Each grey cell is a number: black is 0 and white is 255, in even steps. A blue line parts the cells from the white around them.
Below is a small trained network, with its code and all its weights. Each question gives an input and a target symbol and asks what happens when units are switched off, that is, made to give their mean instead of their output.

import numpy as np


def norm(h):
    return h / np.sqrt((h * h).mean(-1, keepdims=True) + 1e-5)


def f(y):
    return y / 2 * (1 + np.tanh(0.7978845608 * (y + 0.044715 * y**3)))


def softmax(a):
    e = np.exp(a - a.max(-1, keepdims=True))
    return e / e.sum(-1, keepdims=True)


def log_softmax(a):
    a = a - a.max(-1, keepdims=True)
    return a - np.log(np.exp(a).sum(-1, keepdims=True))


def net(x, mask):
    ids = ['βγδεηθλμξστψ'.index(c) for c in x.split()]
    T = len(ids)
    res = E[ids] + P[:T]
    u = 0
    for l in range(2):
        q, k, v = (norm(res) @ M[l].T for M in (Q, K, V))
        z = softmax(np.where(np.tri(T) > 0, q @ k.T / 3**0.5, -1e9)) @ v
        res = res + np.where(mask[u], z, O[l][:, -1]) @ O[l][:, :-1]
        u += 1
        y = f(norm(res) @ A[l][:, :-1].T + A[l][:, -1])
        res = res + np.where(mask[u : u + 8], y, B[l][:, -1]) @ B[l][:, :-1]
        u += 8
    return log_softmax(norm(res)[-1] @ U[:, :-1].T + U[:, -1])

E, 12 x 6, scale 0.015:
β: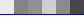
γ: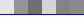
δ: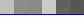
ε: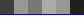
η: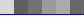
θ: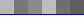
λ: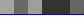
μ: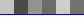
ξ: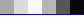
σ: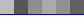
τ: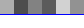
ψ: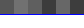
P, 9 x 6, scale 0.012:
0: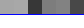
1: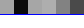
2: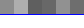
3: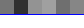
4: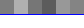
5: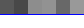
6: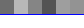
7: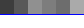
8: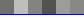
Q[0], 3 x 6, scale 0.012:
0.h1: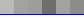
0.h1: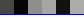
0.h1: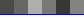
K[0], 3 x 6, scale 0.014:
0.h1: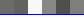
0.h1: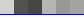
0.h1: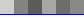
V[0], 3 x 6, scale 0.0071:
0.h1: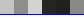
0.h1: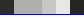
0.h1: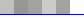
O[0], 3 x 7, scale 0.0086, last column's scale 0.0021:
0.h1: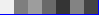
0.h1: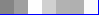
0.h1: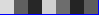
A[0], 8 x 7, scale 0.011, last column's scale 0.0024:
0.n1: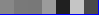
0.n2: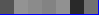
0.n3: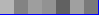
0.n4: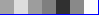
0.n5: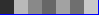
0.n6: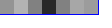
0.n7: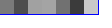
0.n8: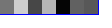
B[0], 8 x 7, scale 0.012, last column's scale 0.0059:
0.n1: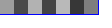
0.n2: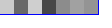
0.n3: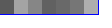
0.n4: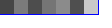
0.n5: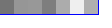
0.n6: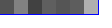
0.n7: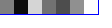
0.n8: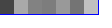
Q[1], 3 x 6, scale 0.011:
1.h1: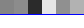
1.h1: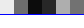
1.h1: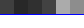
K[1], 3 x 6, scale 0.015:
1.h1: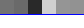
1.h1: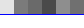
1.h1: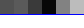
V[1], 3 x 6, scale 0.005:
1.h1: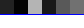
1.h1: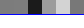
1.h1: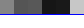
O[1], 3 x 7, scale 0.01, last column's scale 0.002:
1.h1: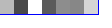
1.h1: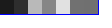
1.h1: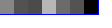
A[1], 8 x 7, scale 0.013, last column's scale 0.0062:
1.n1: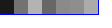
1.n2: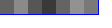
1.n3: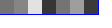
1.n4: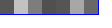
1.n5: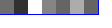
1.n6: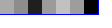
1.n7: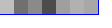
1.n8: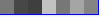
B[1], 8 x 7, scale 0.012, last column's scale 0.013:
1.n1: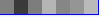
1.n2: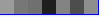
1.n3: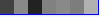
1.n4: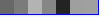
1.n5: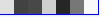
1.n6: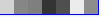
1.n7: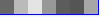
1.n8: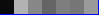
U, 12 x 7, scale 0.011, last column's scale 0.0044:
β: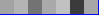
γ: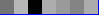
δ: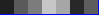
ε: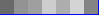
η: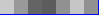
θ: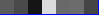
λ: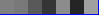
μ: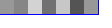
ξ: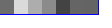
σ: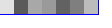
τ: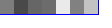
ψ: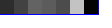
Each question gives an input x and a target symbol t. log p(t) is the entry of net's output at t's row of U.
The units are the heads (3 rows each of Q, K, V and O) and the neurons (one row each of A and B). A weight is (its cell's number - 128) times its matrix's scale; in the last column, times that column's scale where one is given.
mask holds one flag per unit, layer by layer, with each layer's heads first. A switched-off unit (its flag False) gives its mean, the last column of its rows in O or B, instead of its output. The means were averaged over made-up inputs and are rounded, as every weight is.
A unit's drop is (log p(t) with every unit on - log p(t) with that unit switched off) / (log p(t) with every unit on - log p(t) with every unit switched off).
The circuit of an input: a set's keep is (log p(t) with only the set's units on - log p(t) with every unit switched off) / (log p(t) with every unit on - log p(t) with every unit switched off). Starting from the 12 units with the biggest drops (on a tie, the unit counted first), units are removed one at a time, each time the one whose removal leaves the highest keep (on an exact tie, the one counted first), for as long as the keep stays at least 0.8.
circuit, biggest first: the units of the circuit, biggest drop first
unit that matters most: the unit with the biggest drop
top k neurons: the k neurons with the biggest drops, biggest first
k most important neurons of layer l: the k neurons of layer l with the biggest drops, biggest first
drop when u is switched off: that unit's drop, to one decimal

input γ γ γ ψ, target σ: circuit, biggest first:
(1.h1)
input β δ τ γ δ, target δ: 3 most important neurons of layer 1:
(1.n5 1.n1 1.n7)
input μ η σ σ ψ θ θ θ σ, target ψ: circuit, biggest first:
(0.h1 1.n3)
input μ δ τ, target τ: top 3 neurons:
(0.n7 1.n5 0.n6)
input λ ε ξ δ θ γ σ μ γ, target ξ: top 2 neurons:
(1.n5 1.n4)
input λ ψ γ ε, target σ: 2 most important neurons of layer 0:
(0.n2 0.n4)
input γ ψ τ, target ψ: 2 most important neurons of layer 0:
(0.n6 0.n7)
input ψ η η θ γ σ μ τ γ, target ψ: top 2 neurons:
(1.n4 0.n5)
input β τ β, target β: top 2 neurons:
(0.n5 1.n5)
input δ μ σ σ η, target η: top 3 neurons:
(0.n7 1.n6 0.n4)
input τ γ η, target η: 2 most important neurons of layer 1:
(1.n6 1.n5)
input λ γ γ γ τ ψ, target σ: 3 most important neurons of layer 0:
(0.n2 0.n4 0.n6)
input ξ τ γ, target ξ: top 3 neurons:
(0.n3 1.n5 1.n4)
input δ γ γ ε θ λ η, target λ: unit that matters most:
0.h1
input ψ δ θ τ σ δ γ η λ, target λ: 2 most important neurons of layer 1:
(1.n5 1.n2)
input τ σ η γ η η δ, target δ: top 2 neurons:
(0.n4 1.n5)
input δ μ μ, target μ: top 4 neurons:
(0.n7 1.n5 0.n4 1.n7)
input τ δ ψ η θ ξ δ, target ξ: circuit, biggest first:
(0.n7 1.n5)
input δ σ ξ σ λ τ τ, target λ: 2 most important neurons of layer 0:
(0.n6 0.n7)
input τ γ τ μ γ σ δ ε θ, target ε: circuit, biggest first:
(0.h1)
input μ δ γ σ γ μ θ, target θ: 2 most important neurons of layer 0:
(0.n4 0.n8)
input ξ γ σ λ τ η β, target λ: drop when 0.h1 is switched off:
0.8
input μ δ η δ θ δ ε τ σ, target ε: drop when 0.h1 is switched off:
1.1
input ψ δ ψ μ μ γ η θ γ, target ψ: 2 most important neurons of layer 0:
(0.n6 0.n7)
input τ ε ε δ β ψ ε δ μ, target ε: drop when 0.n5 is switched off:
0.2
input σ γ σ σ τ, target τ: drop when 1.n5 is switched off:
0.5
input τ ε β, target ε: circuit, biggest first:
(0.h1)
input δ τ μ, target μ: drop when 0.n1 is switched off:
0.0
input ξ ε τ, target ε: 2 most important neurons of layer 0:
(0.n7 0.n5)
